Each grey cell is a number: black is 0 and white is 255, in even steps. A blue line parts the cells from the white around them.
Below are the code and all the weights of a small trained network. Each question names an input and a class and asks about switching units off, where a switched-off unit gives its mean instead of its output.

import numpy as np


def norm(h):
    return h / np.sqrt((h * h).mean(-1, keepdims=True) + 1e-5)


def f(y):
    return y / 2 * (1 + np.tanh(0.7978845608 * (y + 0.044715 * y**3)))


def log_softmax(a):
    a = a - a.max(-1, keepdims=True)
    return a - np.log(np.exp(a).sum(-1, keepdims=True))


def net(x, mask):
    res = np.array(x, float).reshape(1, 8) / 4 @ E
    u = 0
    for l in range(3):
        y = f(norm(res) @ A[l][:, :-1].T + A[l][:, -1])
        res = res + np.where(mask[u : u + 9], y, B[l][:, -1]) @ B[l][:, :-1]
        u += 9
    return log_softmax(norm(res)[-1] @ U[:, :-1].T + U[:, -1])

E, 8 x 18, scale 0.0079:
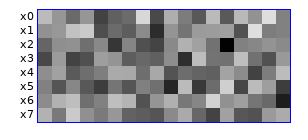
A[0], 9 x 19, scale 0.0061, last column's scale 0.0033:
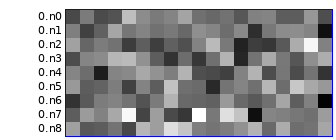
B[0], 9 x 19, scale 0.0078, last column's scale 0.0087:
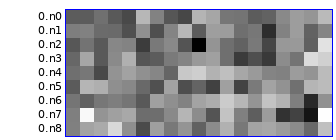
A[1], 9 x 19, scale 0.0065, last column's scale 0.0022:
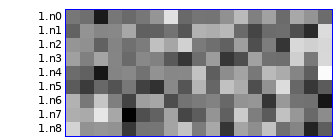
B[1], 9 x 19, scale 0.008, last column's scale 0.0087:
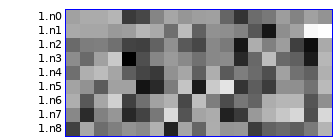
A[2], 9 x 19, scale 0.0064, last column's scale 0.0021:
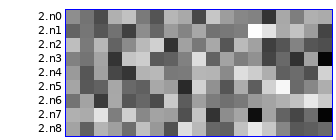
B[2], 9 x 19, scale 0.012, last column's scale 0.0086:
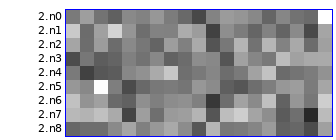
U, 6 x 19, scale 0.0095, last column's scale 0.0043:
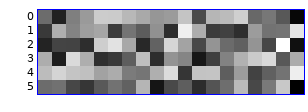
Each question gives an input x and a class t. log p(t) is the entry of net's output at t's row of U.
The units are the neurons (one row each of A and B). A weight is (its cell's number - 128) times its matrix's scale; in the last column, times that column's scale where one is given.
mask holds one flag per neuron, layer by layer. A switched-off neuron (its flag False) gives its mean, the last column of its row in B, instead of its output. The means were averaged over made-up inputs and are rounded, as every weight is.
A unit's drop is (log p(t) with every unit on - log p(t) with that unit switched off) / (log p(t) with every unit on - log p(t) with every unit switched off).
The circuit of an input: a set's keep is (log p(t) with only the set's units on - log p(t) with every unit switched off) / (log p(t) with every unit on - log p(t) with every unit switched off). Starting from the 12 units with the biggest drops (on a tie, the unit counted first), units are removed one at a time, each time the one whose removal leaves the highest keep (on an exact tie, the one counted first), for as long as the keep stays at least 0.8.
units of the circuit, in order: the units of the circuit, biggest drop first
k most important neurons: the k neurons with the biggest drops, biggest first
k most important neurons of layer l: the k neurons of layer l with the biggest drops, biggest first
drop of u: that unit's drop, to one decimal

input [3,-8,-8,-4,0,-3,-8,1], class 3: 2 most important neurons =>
(1.n2; 0.n7)
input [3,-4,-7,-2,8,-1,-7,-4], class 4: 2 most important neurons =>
(1.n7; 2.n1)
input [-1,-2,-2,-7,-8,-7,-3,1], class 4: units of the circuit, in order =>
(0.n7)
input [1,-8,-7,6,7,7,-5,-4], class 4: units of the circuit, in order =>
(2.n1; 0.n4; 0.n2)
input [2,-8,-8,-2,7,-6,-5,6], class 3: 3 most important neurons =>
(1.n2; 0.n7; 1.n1)
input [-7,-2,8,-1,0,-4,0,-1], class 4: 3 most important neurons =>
(0.n7; 2.n7; 1.n5)
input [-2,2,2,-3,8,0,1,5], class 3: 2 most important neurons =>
(0.n7; 1.n3)
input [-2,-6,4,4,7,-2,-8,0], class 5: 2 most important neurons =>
(0.n7; 1.n5)
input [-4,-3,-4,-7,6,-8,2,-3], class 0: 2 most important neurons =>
(1.n5; 0.n2)
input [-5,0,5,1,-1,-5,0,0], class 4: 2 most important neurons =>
(0.n7; 2.n7)
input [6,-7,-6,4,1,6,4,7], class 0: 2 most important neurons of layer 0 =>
(0.n2; 0.n3)
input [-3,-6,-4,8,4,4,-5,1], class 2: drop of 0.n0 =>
0.1
